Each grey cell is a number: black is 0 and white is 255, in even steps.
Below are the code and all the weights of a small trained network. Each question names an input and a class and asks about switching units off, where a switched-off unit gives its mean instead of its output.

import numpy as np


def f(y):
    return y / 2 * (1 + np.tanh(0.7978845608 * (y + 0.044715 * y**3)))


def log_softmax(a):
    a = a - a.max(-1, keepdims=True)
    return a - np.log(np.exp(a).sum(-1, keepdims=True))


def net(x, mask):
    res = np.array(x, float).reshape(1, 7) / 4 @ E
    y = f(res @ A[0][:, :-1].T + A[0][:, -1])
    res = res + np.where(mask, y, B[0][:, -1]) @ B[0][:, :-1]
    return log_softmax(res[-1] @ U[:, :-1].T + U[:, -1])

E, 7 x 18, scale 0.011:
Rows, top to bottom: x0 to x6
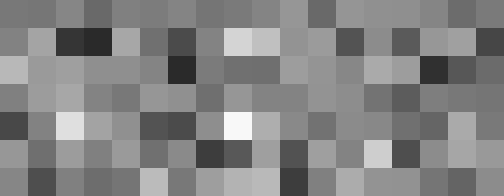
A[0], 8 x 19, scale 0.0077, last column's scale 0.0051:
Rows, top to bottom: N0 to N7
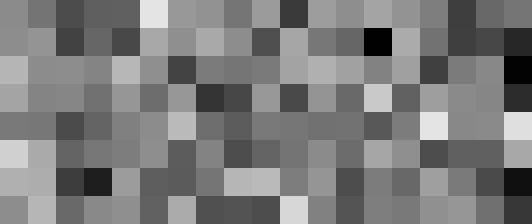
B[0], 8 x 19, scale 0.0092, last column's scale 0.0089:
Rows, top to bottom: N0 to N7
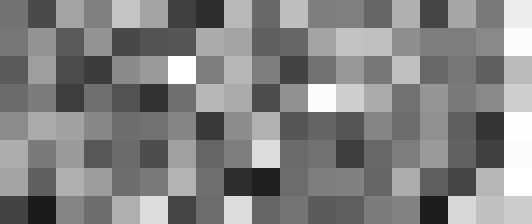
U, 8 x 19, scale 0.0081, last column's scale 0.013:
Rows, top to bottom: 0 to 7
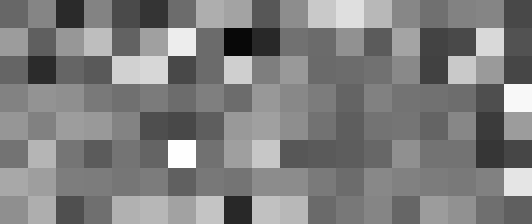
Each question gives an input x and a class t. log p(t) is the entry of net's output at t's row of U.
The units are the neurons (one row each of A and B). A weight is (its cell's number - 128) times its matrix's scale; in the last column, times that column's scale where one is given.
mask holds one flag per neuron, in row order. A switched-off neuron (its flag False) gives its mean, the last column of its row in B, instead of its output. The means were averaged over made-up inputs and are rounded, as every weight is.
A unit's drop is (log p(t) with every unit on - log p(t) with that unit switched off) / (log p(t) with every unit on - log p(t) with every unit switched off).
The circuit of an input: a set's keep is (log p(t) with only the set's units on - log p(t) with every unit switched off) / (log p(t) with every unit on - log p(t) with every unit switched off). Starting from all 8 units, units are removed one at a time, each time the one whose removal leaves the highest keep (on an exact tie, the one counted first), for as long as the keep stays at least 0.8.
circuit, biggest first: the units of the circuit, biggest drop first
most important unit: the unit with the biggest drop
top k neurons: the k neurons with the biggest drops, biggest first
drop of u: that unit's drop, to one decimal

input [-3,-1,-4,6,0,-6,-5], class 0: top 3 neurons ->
[N1, N5, N0]
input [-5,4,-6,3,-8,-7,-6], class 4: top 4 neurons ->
[N4, N3, N7, N1]
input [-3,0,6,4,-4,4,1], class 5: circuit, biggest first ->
[N5, N2]
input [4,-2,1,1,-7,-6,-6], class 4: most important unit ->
N4
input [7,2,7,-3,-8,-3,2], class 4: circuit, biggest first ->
[N0, N5]
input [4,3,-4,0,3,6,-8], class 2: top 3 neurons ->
[N7, N1, N5]
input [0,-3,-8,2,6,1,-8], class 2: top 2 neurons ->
[N7, N5]
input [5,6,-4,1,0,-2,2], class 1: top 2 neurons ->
[N6, N5]
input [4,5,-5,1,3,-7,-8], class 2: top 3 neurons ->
[N7, N3, N5]
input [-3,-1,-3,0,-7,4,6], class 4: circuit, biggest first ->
[N4, N0, N7]
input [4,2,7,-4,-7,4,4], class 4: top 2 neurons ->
[N0, N5]
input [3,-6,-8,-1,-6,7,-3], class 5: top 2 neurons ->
[N4, N1]
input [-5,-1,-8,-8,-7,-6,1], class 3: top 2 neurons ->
[N4, N3]
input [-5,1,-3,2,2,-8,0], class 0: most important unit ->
N1
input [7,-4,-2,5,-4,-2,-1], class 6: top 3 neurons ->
[N6, N4, N2]
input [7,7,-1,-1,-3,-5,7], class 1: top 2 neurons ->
[N6, N7]
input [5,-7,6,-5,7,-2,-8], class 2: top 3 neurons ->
[N6, N7, N4]
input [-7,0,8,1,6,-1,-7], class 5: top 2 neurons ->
[N2, N0]
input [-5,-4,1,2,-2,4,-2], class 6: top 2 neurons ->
[N6, N1]
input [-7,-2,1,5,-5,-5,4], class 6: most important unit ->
N3
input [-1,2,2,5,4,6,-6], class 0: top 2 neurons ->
[N3, N0]
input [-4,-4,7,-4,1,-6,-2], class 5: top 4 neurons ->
[N2, N5, N3, N6]
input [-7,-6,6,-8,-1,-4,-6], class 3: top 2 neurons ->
[N6, N5]
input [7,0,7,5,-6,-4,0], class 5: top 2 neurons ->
[N5, N2]
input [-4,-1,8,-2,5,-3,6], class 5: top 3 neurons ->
[N2, N7, N0]
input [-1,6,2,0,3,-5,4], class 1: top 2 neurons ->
[N6, N3]
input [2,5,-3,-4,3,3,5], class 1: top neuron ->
[N6]
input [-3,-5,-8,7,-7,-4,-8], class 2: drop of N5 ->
0.1
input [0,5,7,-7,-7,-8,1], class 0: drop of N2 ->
0.1
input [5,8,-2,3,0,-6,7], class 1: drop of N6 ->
1.1
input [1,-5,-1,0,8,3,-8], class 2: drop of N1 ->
0.1
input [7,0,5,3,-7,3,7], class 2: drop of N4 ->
0.1
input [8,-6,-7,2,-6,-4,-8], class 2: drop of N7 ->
1.1
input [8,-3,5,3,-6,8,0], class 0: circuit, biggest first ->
[N3]
